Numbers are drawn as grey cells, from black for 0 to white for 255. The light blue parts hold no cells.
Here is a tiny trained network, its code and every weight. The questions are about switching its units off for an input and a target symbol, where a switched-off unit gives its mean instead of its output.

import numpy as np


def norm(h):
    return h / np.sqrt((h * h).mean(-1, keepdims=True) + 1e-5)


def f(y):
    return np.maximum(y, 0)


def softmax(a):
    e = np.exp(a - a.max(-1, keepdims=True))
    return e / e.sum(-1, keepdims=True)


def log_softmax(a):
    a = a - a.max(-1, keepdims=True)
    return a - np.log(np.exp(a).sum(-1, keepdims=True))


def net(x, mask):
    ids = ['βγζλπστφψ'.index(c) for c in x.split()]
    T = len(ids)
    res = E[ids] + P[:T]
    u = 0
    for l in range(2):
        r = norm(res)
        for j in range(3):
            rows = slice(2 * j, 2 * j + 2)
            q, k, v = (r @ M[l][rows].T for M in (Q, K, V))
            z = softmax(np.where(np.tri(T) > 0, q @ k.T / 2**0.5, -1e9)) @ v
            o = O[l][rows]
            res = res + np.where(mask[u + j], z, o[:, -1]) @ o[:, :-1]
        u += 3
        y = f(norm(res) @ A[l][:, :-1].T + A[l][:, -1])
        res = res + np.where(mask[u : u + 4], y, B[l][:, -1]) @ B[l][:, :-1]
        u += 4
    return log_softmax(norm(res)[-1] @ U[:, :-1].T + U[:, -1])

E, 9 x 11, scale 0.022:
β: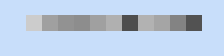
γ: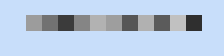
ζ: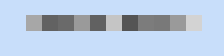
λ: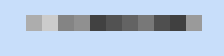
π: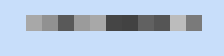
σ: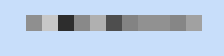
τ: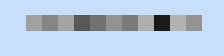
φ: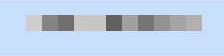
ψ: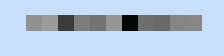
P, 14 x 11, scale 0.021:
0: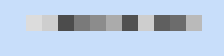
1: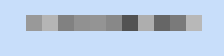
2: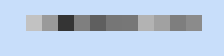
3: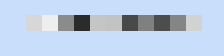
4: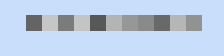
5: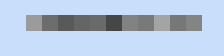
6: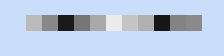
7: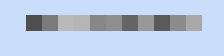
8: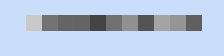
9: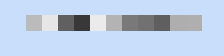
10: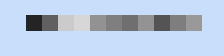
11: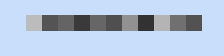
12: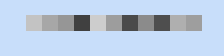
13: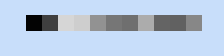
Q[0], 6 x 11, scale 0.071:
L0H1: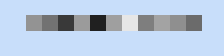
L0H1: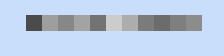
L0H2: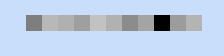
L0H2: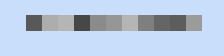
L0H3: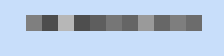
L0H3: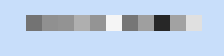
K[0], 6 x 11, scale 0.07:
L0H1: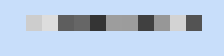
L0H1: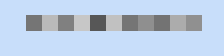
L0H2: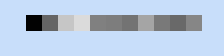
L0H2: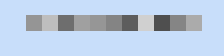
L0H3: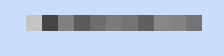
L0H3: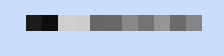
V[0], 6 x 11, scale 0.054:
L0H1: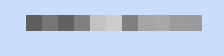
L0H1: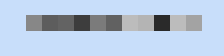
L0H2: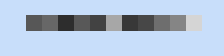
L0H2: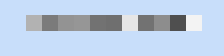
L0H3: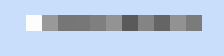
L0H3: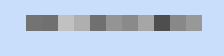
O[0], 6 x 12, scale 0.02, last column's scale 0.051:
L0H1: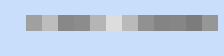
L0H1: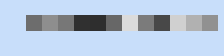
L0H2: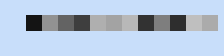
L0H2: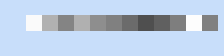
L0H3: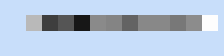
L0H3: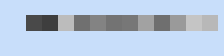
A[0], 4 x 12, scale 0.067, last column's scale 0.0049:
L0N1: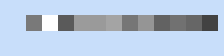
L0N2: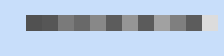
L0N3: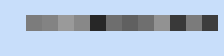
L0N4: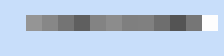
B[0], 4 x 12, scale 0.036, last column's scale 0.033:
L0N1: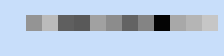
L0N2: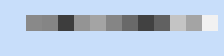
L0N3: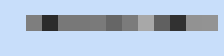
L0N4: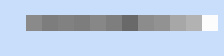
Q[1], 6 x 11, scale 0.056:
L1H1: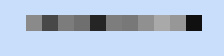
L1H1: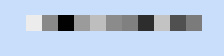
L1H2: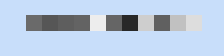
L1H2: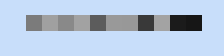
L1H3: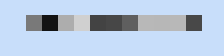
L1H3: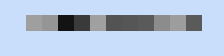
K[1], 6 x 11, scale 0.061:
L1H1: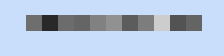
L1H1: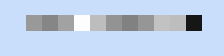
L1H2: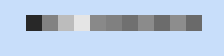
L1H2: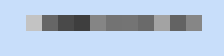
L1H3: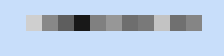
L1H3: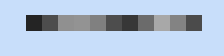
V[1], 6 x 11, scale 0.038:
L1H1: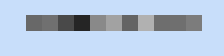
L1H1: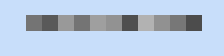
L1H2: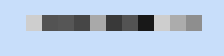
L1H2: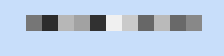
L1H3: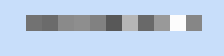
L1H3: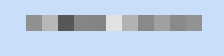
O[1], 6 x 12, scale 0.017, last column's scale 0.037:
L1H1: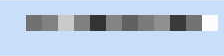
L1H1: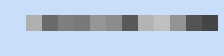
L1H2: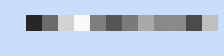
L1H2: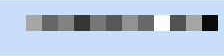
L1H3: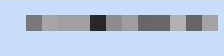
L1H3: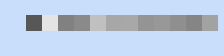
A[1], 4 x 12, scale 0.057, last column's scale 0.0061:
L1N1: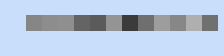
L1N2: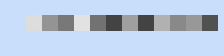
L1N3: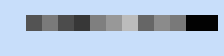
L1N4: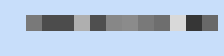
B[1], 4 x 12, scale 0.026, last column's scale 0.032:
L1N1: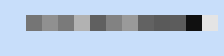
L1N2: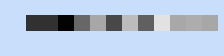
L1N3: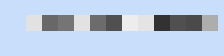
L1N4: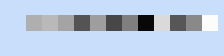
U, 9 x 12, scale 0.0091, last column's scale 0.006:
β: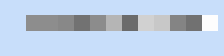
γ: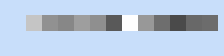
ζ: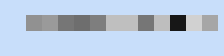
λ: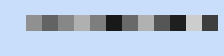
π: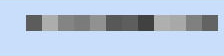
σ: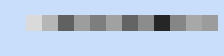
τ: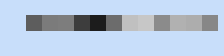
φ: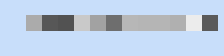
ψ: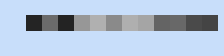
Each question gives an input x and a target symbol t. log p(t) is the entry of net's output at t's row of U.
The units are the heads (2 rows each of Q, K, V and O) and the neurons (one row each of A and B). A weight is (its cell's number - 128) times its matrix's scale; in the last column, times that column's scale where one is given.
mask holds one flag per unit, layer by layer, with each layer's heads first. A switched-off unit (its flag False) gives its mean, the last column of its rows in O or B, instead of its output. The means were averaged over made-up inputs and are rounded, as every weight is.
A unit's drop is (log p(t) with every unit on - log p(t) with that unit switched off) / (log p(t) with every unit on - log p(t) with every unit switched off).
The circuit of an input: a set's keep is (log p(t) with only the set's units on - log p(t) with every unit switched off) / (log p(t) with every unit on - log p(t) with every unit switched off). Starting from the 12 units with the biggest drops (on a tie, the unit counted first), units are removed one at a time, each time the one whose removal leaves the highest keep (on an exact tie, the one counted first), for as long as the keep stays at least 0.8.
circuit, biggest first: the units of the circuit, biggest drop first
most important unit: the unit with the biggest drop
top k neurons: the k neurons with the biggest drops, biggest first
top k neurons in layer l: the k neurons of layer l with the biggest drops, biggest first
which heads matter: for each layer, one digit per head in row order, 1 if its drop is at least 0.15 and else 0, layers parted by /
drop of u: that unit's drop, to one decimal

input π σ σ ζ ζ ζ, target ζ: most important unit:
L0H2
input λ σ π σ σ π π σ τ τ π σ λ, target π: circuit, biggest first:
(L0H2; L1N4)
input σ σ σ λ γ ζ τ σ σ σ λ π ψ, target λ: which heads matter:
100 / 000
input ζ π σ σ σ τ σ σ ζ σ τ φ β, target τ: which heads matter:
001 / 000
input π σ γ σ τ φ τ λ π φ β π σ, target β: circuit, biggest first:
(L0H2; L0H1)
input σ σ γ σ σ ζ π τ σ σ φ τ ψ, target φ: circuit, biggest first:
(L0H2; L1N2)
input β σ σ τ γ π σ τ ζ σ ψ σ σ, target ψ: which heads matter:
010 / 000
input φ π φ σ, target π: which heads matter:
000 / 010
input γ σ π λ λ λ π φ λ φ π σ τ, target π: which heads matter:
010 / 000
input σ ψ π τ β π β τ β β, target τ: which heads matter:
100 / 000
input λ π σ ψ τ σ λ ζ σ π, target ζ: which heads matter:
001 / 000
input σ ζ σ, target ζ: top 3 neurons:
(L0N1; L0N2; L1N3)
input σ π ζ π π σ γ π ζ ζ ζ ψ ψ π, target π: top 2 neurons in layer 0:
(L0N2; L0N1)
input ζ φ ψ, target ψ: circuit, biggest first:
(L0H2)
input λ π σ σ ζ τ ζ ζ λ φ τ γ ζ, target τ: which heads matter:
001 / 000
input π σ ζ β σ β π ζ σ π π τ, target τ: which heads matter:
100 / 000
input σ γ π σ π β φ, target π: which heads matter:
000 / 000
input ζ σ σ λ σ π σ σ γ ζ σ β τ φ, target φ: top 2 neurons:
(L1N2; L0N1)
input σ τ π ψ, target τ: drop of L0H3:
0.1
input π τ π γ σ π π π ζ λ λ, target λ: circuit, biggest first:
(L0H1)
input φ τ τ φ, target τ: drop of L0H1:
0.3
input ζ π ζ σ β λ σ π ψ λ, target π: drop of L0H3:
0.2
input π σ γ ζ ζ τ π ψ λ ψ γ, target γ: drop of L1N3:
0.9
